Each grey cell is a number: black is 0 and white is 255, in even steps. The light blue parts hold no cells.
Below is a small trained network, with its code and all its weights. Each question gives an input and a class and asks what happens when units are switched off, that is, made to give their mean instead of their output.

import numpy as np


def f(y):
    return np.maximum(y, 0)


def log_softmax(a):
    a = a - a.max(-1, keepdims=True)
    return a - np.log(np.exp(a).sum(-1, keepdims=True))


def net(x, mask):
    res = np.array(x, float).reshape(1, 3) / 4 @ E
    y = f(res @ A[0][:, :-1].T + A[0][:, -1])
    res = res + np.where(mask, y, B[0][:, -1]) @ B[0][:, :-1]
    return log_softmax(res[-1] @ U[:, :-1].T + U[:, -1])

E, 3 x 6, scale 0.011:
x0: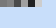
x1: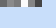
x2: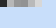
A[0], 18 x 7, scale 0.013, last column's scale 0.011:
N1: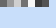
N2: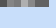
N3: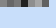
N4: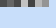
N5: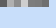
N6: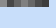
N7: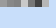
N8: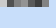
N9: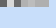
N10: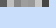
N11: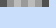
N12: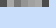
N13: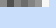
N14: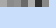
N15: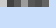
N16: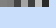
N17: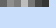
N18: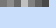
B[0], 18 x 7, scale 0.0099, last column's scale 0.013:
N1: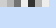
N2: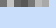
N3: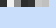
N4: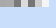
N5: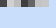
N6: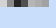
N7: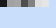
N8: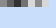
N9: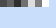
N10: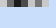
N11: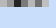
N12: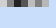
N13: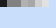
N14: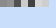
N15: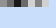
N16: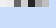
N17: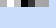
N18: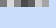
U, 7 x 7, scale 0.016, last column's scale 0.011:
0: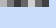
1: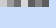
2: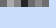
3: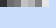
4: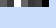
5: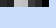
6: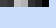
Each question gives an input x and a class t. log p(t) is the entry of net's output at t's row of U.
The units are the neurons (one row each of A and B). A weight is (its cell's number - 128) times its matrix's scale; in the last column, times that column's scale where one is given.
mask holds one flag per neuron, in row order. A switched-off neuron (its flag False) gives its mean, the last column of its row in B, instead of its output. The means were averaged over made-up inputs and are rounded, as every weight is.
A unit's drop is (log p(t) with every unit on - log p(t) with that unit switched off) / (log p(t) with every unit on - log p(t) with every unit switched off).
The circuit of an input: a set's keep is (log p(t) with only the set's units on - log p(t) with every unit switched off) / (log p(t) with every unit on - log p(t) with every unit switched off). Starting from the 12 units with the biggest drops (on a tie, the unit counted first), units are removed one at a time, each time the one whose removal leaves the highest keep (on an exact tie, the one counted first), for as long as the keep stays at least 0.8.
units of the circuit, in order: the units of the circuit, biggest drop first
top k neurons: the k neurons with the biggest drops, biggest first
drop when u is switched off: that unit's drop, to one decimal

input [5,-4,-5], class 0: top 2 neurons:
[N1 N15]
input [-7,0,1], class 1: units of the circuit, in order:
[N1]
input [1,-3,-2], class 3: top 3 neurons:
[N17 N5 N13]
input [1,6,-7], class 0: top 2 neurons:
[N15 N8]
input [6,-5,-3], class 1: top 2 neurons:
[N16 N7]
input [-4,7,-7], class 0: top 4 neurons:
[N8 N15 N6 N3]
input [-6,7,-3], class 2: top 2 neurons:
[N7 N17]
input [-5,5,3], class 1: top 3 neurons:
[N1 N3 N14]
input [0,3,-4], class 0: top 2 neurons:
[N15 N8]
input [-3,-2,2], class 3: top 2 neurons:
[N16 N4]
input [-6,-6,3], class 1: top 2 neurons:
[N1 N7]
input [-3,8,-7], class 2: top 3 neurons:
[N7 N17 N18]
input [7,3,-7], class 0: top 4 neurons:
[N15 N8 N1 N6]
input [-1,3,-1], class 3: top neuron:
[N3]
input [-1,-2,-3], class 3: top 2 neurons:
[N10 N12]
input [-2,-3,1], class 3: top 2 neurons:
[N17 N5]
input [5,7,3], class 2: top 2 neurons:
[N5 N1]
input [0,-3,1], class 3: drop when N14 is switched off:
-0.1
